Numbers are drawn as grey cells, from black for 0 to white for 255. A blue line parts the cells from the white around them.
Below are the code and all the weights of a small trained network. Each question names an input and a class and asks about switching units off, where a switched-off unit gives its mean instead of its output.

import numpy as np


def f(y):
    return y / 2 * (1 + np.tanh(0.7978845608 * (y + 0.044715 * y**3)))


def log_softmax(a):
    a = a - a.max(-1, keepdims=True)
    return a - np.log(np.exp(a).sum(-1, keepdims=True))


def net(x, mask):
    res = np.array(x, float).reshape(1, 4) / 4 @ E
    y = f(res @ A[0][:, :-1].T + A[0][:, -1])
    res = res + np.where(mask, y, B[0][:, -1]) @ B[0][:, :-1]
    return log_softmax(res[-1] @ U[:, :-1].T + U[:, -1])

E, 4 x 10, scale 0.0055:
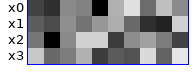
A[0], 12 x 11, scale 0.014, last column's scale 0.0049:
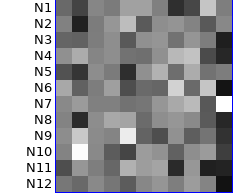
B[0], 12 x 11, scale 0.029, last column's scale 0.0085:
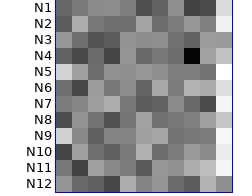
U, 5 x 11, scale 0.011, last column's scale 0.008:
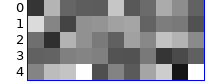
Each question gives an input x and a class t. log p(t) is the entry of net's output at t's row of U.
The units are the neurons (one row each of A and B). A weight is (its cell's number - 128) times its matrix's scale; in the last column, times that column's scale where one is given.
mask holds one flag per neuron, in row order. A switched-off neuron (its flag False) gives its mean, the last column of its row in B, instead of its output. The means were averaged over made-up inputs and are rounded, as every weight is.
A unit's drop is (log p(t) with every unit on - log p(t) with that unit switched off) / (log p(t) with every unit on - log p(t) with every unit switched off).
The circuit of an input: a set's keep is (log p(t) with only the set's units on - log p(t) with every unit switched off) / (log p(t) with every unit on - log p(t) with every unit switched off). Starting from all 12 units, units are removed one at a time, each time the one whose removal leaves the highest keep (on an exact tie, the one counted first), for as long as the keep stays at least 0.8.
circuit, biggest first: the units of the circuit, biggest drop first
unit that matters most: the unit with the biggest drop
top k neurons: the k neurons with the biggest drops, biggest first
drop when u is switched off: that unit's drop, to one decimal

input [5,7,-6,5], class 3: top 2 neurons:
(N1; N2)
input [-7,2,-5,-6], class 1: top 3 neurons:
(N9; N6; N2)
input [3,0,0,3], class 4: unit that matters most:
N4
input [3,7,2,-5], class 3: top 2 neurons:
(N1; N6)
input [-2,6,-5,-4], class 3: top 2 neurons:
(N1; N2)
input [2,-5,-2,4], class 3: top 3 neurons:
(N11; N4; N7)
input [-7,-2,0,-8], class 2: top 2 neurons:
(N11; N5)
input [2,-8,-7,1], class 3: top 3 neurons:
(N4; N7; N2)
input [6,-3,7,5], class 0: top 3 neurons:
(N8; N2; N9)
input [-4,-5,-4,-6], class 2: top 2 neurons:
(N11; N1)
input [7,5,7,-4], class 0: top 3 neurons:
(N2; N8; N9)
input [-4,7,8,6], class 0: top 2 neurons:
(N2; N8)
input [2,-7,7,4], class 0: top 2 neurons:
(N2; N8)
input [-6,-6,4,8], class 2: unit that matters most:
N6
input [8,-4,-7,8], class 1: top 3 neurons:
(N5; N11; N2)
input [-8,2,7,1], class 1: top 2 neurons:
(N9; N10)
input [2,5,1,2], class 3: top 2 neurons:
(N1; N7)
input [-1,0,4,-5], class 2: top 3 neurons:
(N11; N10; N5)
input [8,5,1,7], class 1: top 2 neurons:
(N5; N11)
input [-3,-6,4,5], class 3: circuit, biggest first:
(N4)
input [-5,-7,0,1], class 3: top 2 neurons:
(N4; N5)
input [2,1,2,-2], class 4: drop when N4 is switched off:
0.5
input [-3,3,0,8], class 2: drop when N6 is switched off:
0.2
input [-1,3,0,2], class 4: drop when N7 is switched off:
-0.1
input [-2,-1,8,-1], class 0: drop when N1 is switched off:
0.0
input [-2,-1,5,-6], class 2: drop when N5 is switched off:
0.1
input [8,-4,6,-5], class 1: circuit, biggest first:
(N5)
